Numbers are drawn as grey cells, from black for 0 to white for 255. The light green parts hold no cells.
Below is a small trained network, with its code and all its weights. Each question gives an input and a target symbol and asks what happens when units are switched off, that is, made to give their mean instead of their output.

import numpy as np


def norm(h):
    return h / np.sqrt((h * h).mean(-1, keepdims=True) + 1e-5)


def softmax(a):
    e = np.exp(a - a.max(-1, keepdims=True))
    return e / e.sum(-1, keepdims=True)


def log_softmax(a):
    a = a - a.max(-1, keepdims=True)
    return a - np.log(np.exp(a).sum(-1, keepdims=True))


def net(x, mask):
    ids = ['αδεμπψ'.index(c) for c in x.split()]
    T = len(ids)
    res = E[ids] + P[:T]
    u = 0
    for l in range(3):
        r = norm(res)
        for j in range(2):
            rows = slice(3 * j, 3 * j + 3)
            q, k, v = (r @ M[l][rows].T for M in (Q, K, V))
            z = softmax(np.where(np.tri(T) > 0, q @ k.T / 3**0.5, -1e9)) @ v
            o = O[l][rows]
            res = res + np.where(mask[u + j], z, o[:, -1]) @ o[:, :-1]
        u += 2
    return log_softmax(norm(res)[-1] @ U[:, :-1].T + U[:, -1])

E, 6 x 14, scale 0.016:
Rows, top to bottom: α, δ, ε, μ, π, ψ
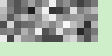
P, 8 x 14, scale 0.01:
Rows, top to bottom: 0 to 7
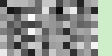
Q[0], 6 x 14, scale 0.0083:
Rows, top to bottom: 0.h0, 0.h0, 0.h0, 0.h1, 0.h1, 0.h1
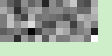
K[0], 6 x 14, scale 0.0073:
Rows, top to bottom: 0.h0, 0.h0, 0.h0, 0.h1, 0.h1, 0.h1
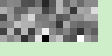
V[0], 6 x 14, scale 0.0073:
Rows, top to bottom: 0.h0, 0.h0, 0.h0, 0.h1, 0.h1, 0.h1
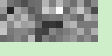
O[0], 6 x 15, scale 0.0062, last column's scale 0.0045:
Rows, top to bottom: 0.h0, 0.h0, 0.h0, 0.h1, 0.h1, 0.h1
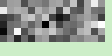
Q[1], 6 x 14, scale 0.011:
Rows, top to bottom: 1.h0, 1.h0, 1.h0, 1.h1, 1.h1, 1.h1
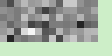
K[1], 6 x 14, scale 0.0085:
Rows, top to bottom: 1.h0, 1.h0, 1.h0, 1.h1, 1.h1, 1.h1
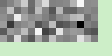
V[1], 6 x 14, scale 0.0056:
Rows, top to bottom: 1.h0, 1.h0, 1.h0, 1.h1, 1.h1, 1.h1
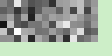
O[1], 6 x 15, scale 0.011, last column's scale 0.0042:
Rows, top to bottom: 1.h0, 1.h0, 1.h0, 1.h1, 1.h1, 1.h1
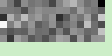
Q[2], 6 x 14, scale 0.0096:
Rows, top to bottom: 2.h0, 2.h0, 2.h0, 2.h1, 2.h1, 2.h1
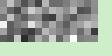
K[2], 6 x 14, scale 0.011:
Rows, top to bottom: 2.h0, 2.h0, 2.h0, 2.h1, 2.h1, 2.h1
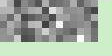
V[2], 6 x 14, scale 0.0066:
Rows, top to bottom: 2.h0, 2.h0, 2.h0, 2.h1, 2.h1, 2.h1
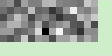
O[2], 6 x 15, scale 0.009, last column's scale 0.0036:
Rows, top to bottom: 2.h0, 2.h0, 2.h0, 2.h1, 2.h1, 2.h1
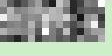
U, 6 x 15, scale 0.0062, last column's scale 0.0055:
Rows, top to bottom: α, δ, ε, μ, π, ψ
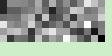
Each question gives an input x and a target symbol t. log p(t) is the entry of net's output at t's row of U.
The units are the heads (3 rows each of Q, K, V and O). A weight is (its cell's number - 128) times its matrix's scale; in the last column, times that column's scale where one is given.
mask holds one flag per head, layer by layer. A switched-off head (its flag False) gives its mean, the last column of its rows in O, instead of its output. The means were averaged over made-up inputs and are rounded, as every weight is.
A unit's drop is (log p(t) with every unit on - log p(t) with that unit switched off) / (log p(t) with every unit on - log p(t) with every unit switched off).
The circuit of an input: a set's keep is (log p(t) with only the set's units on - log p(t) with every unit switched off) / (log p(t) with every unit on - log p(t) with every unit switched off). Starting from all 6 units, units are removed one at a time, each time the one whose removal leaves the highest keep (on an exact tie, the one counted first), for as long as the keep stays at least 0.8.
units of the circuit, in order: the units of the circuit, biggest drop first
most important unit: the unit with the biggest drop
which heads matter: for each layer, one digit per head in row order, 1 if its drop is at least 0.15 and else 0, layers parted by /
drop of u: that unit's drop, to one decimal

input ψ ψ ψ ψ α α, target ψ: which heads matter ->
11 / 11 / 11
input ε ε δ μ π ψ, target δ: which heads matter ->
01 / 01 / 10
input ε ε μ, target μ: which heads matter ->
00 / 01 / 00
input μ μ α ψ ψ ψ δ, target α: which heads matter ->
01 / 00 / 10
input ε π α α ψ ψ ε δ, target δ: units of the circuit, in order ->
0.h1; 2.h0
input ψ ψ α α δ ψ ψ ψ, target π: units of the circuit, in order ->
2.h0
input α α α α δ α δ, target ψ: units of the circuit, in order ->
1.h1; 2.h0
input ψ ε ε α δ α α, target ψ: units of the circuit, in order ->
2.h1; 2.h0
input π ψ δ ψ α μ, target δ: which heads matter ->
01 / 10 / 11
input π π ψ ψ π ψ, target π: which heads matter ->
01 / 00 / 10
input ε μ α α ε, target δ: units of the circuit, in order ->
1.h1; 2.h0
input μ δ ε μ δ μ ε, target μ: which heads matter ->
01 / 01 / 10
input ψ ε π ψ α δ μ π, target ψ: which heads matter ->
11 / 01 / 11
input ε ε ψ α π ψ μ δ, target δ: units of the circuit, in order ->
2.h1; 1.h1
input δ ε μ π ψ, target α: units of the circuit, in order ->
0.h1
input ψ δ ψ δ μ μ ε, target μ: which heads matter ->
00 / 01 / 10
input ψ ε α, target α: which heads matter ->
01 / 00 / 00
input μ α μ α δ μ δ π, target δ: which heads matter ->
01 / 10 / 10
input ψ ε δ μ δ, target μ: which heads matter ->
00 / 01 / 00
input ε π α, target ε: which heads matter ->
01 / 00 / 11
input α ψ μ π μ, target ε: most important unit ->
1.h1
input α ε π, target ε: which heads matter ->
00 / 00 / 01
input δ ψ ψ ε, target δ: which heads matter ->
00 / 01 / 10
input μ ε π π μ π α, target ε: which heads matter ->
00 / 00 / 11
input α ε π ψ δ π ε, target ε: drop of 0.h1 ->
0.1
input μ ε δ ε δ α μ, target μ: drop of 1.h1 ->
1.1
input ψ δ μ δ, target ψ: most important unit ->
1.h1
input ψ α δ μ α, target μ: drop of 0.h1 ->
0.1
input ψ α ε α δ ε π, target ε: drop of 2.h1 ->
1.0
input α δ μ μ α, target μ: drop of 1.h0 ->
0.0
